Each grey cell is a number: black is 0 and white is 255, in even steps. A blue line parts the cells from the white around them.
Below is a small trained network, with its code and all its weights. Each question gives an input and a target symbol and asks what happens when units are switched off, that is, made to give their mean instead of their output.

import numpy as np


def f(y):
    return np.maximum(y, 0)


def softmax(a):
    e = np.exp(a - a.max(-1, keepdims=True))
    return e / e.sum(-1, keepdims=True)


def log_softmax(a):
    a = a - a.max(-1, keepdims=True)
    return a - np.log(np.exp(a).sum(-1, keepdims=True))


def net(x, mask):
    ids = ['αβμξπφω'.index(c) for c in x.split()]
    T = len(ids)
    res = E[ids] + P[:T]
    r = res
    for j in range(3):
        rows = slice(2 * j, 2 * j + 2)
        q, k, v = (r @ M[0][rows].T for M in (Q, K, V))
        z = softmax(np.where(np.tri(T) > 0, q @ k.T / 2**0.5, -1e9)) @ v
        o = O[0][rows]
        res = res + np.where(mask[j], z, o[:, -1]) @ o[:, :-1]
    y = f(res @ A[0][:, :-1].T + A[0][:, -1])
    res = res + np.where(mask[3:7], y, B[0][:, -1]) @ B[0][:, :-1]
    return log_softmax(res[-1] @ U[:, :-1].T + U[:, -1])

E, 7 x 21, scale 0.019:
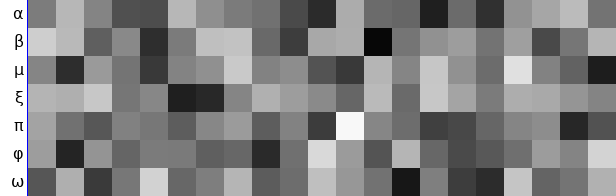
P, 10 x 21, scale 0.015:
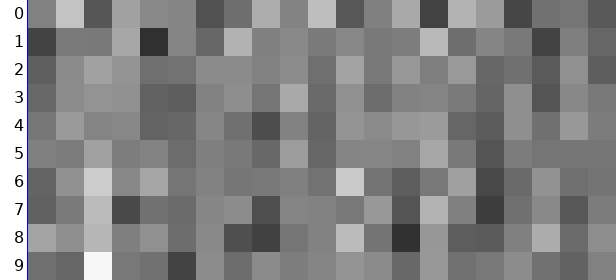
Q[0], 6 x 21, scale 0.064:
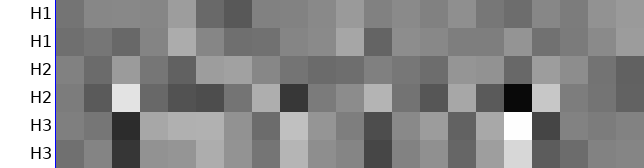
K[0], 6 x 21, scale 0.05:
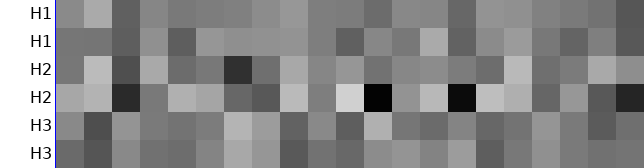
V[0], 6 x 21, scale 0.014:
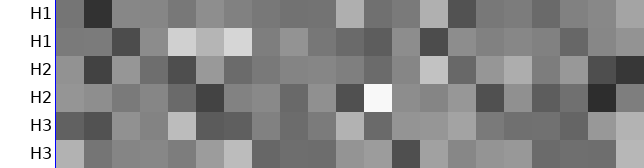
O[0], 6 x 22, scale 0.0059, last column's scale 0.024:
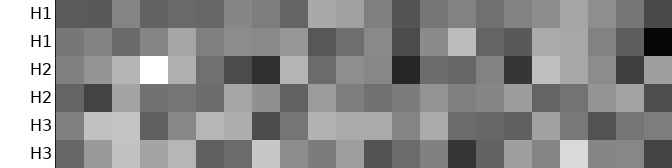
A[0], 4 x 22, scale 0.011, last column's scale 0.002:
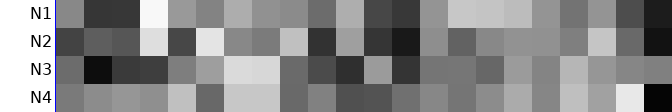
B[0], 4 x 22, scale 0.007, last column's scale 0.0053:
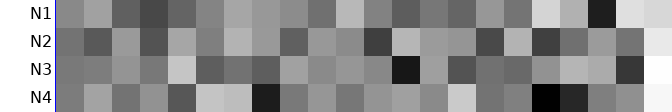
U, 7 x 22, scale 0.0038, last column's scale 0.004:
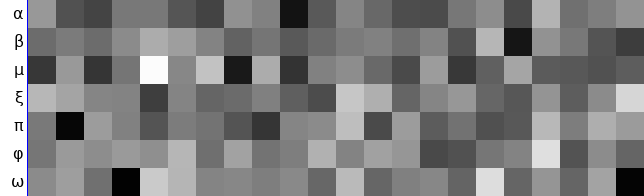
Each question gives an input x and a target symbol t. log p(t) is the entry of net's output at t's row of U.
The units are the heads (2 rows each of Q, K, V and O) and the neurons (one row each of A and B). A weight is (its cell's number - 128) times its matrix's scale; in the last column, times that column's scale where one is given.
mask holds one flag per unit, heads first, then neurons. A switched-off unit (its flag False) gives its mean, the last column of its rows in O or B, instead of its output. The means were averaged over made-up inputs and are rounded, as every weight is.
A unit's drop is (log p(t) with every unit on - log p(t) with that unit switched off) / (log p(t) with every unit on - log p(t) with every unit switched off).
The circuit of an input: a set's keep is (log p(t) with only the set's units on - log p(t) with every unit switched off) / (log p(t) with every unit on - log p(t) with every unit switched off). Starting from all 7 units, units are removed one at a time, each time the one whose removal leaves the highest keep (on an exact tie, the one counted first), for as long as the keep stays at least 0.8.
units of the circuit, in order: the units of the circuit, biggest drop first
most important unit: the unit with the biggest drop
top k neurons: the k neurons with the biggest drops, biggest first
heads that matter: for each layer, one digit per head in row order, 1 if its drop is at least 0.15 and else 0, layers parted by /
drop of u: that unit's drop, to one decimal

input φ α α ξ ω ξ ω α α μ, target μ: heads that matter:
110
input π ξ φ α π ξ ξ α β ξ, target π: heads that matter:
010
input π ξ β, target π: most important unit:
H2
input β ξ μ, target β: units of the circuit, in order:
(H3, N4)
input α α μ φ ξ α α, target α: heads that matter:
001
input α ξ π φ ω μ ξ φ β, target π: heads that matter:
100
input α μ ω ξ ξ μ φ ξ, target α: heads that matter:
001
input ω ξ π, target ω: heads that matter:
010
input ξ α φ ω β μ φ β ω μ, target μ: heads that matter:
100
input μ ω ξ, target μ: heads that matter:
110
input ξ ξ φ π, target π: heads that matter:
100
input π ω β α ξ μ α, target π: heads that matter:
010
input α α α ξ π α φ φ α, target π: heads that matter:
100
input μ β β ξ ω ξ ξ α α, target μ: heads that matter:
010
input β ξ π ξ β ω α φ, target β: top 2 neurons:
(N4, N1)
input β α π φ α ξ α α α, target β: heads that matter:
011
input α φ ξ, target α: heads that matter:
001
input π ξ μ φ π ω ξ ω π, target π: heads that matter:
010
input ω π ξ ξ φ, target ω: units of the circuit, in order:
(H2)
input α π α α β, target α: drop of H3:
0.9
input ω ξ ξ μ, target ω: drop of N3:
0.1
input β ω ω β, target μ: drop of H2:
0.1
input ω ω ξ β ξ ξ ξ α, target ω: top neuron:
(N3)
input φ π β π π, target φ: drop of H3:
1.0
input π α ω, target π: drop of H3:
-0.1
